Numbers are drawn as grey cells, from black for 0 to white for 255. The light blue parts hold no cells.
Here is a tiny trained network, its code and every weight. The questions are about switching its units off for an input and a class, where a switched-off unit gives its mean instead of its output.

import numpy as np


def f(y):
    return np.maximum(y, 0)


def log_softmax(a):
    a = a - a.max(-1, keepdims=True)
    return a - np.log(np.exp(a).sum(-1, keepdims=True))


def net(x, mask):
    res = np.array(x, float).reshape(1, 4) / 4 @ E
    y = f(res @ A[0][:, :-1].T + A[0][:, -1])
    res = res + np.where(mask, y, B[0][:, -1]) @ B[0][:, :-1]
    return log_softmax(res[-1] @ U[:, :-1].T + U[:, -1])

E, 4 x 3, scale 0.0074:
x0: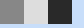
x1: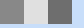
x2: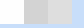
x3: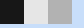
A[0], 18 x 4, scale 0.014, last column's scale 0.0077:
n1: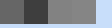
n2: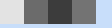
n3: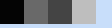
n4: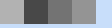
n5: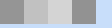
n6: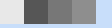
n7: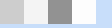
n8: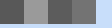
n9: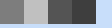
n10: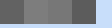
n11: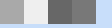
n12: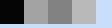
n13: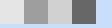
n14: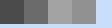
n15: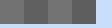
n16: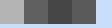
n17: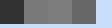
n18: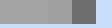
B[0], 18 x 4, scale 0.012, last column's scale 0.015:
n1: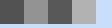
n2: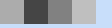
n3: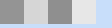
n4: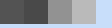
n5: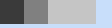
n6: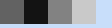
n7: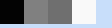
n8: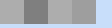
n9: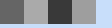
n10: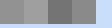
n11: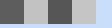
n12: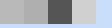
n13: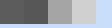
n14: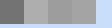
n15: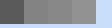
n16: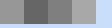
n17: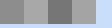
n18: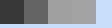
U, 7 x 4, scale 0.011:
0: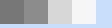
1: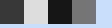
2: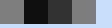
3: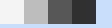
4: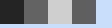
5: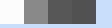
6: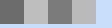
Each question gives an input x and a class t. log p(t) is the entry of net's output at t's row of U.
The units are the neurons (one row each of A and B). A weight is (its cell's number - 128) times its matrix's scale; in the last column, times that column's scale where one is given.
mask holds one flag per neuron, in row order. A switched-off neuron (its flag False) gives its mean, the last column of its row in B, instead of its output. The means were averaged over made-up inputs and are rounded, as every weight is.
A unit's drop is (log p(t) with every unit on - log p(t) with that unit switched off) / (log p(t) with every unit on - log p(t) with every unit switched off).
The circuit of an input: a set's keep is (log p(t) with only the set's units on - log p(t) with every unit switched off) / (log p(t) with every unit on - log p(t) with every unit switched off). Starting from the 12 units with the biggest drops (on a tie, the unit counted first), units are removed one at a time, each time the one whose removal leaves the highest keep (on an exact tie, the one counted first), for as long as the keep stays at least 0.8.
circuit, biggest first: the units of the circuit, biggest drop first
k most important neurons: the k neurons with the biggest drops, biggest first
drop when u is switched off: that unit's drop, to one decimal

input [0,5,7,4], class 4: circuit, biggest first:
[n5]
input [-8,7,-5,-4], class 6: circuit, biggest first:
[n7 n13]
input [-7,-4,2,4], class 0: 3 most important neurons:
[n7 n6 n4]
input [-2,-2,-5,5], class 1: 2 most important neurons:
[n2 n1]
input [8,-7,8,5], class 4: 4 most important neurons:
[n5 n13 n12 n18]
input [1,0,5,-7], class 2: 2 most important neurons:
[n2 n6]
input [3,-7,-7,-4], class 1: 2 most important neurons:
[n3 n1]
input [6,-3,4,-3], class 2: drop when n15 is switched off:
0.0
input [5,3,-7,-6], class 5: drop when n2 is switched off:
0.1
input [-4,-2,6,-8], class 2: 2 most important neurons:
[n6 n2]
